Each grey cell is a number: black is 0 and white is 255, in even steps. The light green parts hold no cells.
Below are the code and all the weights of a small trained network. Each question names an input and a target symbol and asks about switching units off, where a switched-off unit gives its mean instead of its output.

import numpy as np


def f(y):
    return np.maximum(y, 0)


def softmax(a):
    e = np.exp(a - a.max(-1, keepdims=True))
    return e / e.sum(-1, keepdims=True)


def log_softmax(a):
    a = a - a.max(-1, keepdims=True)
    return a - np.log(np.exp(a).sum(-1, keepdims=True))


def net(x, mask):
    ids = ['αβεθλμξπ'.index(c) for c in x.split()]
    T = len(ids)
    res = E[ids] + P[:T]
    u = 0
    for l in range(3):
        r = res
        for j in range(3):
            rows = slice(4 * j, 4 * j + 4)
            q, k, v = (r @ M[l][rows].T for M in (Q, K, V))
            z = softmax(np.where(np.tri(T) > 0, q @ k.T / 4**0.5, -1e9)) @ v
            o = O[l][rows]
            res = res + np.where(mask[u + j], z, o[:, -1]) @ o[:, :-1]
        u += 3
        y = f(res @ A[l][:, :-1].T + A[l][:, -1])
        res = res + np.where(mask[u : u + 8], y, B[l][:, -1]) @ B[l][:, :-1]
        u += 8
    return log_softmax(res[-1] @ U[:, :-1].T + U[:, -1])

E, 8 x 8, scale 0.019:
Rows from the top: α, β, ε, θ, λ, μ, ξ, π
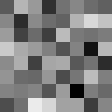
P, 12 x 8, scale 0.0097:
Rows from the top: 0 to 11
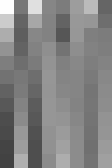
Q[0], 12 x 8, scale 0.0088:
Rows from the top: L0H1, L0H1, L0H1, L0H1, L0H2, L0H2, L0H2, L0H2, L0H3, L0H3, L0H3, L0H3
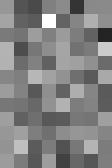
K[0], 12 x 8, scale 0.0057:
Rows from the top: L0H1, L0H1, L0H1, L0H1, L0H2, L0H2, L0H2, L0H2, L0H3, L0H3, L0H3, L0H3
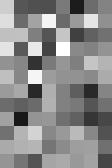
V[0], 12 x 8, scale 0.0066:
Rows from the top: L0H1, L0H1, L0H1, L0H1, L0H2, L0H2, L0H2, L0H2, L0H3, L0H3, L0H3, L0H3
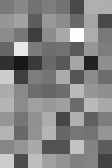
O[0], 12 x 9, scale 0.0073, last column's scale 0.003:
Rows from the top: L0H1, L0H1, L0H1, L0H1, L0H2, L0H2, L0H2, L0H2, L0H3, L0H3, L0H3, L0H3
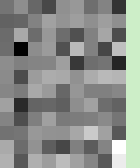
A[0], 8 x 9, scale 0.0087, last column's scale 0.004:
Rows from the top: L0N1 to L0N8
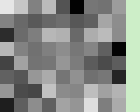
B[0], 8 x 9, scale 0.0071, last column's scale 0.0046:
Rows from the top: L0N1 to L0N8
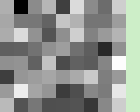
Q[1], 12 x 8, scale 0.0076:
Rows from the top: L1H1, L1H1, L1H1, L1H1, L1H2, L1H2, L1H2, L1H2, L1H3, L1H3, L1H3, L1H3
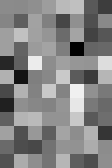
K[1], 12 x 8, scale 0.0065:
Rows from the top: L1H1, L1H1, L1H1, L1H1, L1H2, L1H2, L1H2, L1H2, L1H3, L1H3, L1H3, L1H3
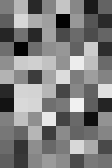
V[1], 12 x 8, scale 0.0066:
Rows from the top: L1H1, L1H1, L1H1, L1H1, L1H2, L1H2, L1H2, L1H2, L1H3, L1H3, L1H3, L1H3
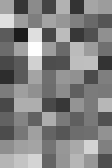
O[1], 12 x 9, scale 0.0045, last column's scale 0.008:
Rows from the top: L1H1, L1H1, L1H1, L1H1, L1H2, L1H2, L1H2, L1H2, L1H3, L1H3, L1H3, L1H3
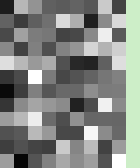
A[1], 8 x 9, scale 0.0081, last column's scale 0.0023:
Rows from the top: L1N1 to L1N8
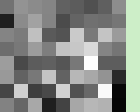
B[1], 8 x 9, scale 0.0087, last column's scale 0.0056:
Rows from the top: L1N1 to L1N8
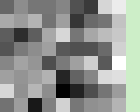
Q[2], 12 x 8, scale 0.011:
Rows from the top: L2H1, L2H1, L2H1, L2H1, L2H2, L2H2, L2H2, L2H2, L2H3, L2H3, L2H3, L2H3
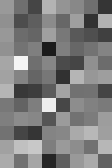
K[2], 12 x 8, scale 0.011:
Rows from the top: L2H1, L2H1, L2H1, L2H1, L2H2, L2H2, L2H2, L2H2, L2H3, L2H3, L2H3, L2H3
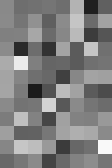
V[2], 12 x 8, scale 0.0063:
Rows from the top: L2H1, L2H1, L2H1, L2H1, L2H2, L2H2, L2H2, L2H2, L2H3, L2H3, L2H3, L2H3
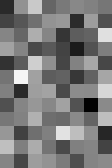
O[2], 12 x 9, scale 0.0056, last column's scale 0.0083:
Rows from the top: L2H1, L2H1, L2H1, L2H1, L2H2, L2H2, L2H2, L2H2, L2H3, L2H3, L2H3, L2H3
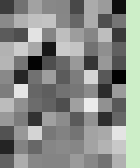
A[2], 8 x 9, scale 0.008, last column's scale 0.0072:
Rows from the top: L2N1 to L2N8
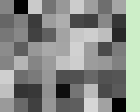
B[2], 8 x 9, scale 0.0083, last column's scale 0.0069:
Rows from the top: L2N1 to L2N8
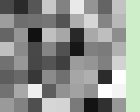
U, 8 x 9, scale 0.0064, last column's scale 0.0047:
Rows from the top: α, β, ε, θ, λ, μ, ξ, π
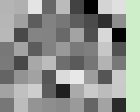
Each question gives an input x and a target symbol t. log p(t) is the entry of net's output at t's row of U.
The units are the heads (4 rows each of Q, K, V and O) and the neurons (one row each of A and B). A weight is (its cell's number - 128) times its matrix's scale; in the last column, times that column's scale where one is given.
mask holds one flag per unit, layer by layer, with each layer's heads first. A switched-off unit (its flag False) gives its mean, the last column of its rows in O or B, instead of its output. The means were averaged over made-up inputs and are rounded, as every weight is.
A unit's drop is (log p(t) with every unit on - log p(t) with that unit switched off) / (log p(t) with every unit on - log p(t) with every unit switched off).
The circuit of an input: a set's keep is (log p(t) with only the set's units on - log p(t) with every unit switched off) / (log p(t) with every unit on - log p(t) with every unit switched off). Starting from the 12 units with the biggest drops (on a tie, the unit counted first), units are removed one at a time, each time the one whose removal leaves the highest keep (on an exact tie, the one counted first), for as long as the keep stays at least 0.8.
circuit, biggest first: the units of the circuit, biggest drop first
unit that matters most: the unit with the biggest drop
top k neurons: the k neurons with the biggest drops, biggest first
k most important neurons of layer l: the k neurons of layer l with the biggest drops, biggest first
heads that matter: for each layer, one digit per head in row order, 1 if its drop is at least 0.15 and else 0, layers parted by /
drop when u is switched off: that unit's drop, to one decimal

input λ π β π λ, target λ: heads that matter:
010 / 000 / 101
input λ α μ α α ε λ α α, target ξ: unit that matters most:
L2N7
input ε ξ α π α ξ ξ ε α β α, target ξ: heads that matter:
001 / 101 / 010
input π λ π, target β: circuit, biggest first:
[L2H2; L2N7]
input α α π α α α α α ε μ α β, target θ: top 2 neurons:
[L2N3; L1N8]
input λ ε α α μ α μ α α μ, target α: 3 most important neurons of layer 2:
[L2N6; L2N1; L2N2]
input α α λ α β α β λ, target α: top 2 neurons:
[L2N6; L2N1]
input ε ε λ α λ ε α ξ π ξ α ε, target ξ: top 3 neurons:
[L2N7; L0N1; L1N7]
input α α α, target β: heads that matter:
011 / 011 / 001
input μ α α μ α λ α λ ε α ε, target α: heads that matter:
101 / 110 / 011
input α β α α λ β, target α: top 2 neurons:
[L1N7; L2N8]
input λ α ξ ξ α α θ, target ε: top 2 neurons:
[L2N1; L1N4]
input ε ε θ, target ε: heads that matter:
000 / 000 / 100
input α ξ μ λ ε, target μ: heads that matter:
000 / 010 / 000
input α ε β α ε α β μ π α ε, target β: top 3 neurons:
[L1N7; L0N1; L0N7]
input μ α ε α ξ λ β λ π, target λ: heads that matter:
000 / 010 / 100
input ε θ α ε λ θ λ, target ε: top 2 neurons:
[L1N6; L0N1]
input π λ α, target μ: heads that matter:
101 / 000 / 001
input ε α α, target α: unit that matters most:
L1H2
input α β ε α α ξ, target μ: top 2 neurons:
[L0N1; L2N1]
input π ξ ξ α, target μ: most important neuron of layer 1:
[L1N6]
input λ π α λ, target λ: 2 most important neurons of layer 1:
[L1N4; L1N5]
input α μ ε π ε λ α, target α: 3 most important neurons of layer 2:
[L2N6; L2N1; L2N5]
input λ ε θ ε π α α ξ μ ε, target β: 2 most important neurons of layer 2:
[L2N7; L2N6]
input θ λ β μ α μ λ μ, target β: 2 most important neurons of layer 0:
[L0N7; L0N3]
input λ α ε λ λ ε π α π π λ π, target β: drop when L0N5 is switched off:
0.2
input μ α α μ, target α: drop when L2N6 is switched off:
0.2
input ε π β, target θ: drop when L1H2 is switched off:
0.1
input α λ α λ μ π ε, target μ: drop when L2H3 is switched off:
0.2
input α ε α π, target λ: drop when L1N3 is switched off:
0.1
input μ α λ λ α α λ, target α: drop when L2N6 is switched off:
0.2
